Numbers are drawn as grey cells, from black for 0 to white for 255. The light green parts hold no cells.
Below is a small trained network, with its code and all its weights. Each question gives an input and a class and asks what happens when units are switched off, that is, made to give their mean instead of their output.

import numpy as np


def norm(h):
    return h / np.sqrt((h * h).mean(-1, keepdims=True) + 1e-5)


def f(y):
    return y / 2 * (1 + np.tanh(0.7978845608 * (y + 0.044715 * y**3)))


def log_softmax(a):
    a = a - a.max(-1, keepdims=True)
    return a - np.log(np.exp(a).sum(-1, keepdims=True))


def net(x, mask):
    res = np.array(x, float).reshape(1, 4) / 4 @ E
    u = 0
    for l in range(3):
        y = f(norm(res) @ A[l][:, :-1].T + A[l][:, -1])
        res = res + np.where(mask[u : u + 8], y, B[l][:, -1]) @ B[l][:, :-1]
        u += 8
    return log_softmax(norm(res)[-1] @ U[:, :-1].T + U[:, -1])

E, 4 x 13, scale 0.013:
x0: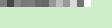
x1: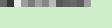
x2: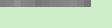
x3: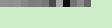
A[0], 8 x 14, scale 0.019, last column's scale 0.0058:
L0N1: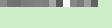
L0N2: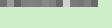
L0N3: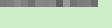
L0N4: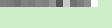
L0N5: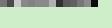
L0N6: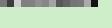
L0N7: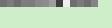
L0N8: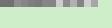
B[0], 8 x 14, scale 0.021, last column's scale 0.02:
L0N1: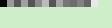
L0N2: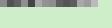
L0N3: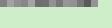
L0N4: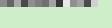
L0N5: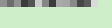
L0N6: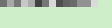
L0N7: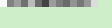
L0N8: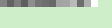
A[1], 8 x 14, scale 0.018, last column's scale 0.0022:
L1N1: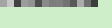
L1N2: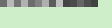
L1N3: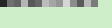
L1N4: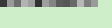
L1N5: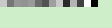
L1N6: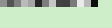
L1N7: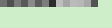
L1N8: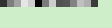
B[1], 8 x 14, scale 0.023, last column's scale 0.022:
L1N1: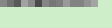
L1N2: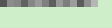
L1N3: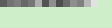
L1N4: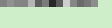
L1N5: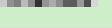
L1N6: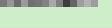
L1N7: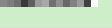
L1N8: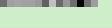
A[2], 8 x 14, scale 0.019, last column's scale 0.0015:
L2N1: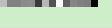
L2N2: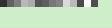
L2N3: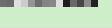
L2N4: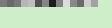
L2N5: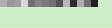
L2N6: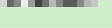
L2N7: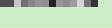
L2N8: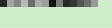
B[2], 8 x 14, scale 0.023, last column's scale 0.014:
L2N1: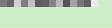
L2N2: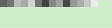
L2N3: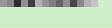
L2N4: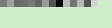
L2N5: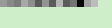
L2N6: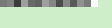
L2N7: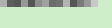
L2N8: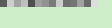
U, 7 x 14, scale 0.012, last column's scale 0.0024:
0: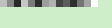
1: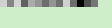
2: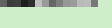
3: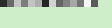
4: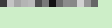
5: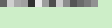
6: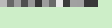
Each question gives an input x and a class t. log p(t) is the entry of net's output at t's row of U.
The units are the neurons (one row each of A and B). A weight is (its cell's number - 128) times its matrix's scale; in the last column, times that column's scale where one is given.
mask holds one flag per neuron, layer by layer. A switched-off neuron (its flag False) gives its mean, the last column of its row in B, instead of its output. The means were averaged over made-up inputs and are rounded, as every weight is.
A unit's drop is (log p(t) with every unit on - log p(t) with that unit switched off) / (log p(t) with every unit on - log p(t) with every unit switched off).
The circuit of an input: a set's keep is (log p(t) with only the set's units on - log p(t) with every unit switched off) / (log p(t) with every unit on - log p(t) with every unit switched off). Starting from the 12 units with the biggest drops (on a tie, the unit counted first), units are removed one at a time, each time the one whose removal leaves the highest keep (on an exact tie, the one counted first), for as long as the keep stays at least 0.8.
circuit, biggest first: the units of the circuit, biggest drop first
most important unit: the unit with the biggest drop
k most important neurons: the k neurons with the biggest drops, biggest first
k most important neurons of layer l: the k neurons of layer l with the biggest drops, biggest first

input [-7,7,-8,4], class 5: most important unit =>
L0N5
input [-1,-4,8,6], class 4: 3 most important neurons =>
[L0N8 L0N7 L0N5]
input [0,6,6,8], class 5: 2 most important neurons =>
[L0N7 L0N8]
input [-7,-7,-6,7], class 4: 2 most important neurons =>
[L0N8 L0N5]
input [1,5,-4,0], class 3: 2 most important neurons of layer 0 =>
[L0N7 L0N6]
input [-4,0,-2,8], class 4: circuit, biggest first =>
[L0N5 L1N4]
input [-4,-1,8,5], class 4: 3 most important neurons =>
[L0N8 L0N7 L0N5]
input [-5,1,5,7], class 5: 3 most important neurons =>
[L0N7 L0N8 L0N6]
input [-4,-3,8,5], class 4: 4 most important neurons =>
[L0N8 L0N7 L0N5 L0N4]
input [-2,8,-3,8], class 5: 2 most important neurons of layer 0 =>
[L0N7 L0N8]
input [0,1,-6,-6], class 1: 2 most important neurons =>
[L0N4 L0N7]
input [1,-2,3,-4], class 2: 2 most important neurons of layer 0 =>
[L0N6 L0N1]
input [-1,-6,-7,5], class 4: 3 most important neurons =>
[L0N8 L0N7 L0N5]
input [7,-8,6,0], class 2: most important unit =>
L0N7
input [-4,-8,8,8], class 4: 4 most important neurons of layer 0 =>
[L0N8 L0N5 L0N7 L0N4]
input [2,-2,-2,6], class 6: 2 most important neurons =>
[L0N6 L0N1]
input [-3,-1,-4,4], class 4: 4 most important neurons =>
[L0N8 L0N7 L0N5 L0N4]
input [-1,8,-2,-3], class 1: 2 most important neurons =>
[L0N5 L0N8]
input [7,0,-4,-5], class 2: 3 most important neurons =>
[L0N8 L1N7 L0N6]
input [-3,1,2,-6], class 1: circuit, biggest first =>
[L0N4]
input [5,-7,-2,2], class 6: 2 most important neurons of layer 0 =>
[L0N1 L0N6]
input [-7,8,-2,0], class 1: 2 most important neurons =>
[L0N1 L0N5]
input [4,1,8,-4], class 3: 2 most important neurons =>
[L0N5 L0N1]
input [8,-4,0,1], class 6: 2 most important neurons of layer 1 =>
[L1N5 L1N7]
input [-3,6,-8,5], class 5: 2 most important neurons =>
[L0N7 L0N5]
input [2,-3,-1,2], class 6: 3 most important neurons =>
[L0N6 L0N1 L0N4]
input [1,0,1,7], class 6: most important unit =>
L0N6
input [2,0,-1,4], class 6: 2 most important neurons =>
[L0N6 L0N1]
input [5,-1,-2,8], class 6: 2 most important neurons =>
[L0N6 L1N7]
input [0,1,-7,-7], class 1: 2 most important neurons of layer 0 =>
[L0N4 L0N7]
